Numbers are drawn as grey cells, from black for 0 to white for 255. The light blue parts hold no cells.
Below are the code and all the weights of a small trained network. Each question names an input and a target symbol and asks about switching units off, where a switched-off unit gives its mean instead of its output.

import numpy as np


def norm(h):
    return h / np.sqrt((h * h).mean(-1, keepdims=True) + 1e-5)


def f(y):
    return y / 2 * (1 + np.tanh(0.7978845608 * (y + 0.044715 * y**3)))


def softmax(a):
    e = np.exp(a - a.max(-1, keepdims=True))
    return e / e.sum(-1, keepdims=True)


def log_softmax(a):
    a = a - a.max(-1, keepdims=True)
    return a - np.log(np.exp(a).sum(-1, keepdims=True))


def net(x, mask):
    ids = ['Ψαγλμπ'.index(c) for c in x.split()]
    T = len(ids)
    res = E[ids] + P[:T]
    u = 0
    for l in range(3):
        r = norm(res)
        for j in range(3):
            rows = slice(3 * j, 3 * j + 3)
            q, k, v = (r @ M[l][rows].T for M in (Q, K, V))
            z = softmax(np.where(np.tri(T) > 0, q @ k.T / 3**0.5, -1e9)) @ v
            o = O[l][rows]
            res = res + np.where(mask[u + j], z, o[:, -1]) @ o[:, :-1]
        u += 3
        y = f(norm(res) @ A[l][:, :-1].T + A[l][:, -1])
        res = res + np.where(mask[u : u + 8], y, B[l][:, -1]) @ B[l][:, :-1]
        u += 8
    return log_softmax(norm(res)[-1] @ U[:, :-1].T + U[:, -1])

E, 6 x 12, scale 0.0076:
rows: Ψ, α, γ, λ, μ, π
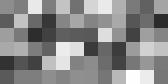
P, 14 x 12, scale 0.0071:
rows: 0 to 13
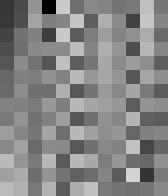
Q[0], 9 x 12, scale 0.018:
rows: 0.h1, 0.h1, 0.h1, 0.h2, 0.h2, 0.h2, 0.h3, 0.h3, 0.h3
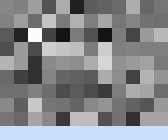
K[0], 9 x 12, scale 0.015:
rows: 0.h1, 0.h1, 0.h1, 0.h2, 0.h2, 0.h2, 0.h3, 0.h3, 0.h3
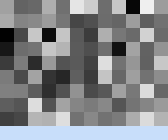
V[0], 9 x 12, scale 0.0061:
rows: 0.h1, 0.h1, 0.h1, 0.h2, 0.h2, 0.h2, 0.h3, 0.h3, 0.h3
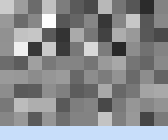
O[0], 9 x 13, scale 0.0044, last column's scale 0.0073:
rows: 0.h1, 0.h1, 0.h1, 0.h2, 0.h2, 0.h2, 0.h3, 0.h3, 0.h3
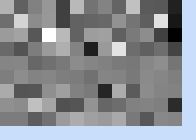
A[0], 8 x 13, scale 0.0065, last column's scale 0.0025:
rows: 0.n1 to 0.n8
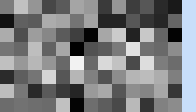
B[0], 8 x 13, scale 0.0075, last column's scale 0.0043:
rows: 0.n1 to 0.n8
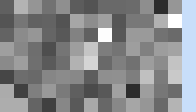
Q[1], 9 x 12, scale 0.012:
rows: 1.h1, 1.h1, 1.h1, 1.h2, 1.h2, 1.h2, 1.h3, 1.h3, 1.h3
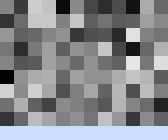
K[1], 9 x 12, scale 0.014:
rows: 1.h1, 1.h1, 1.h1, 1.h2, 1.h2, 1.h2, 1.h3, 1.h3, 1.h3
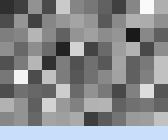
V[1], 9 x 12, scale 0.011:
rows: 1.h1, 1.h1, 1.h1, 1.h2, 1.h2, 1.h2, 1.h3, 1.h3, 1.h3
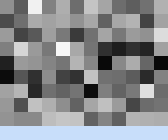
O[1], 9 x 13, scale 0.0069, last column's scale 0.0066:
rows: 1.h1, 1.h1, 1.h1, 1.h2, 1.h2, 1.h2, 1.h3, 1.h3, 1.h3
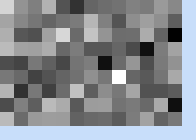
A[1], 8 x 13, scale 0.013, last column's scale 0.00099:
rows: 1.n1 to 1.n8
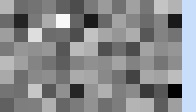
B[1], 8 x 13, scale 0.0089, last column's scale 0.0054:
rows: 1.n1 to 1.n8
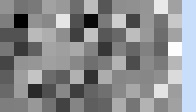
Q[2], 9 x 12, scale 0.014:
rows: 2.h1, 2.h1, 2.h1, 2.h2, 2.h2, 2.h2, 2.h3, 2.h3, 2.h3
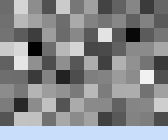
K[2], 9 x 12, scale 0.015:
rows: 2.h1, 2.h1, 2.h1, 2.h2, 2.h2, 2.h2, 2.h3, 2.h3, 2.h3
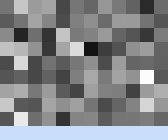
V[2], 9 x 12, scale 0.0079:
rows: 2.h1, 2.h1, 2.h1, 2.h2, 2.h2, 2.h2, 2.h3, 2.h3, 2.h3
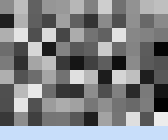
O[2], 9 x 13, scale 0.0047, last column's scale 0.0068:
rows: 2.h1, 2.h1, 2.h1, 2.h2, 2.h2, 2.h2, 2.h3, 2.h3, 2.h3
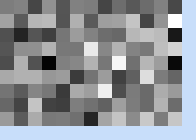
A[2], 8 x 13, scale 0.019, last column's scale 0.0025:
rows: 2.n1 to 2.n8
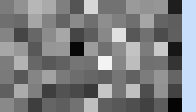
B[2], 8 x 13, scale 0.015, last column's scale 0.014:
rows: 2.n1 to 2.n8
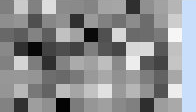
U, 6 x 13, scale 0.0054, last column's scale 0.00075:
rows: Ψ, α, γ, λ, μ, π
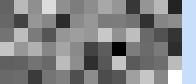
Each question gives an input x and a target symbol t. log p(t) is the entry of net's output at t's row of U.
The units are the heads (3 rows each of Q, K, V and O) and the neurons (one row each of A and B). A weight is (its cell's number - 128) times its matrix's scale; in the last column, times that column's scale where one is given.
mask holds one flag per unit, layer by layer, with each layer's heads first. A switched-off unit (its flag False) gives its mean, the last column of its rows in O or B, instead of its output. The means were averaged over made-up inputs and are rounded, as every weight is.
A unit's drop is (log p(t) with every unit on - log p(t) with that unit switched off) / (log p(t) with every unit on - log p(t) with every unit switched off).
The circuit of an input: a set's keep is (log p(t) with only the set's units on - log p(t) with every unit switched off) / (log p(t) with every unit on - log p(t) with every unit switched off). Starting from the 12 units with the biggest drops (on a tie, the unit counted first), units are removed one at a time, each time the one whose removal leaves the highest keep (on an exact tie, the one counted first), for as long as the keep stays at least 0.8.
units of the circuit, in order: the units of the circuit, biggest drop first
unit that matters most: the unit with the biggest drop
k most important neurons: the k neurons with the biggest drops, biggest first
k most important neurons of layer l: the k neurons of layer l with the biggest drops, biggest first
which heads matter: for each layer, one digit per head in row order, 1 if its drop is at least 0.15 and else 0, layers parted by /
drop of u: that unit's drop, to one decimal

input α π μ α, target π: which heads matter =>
100 / 010 / 000
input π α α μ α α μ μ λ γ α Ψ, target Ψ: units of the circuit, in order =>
(2.n1, 1.n3)
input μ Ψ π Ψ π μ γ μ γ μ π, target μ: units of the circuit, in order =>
(1.h1, 2.n3)
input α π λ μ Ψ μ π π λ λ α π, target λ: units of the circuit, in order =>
(1.h2, 0.h1, 2.n7)
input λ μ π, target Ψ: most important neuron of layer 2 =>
(2.n1)
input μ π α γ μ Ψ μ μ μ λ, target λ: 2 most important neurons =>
(2.n3, 2.n7)
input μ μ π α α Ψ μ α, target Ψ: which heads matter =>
100 / 011 / 000
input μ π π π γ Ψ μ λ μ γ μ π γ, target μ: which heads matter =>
000 / 000 / 000
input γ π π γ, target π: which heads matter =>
010 / 010 / 000
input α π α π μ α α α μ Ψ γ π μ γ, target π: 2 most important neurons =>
(0.n7, 2.n3)
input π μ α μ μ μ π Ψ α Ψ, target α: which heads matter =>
000 / 101 / 000
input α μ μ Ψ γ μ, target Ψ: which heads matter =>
100 / 001 / 000
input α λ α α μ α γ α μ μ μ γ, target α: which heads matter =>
100 / 010 / 000
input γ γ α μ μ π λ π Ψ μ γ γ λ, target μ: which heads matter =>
000 / 000 / 000
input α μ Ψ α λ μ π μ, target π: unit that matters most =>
1.h2
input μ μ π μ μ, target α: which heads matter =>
000 / 100 / 000
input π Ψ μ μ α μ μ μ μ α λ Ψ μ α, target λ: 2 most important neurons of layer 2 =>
(2.n3, 2.n7)
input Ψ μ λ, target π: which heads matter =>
000 / 100 / 000
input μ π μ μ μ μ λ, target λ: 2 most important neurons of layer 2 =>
(2.n3, 2.n7)
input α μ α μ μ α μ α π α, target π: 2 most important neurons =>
(0.n2, 1.n2)
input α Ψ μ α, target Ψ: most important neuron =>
(1.n2)
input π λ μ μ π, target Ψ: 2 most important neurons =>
(2.n1, 1.n3)
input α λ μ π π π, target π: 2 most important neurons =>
(2.n3, 2.n7)
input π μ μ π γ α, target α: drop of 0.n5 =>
0.0
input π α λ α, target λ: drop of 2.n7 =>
0.2
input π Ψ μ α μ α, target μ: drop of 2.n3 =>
0.1
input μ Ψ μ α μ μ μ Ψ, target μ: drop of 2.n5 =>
0.1
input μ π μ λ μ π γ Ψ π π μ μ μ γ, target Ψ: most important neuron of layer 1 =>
(1.n5)
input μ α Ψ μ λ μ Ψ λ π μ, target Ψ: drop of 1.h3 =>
0.2
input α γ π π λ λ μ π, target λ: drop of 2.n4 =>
0.1
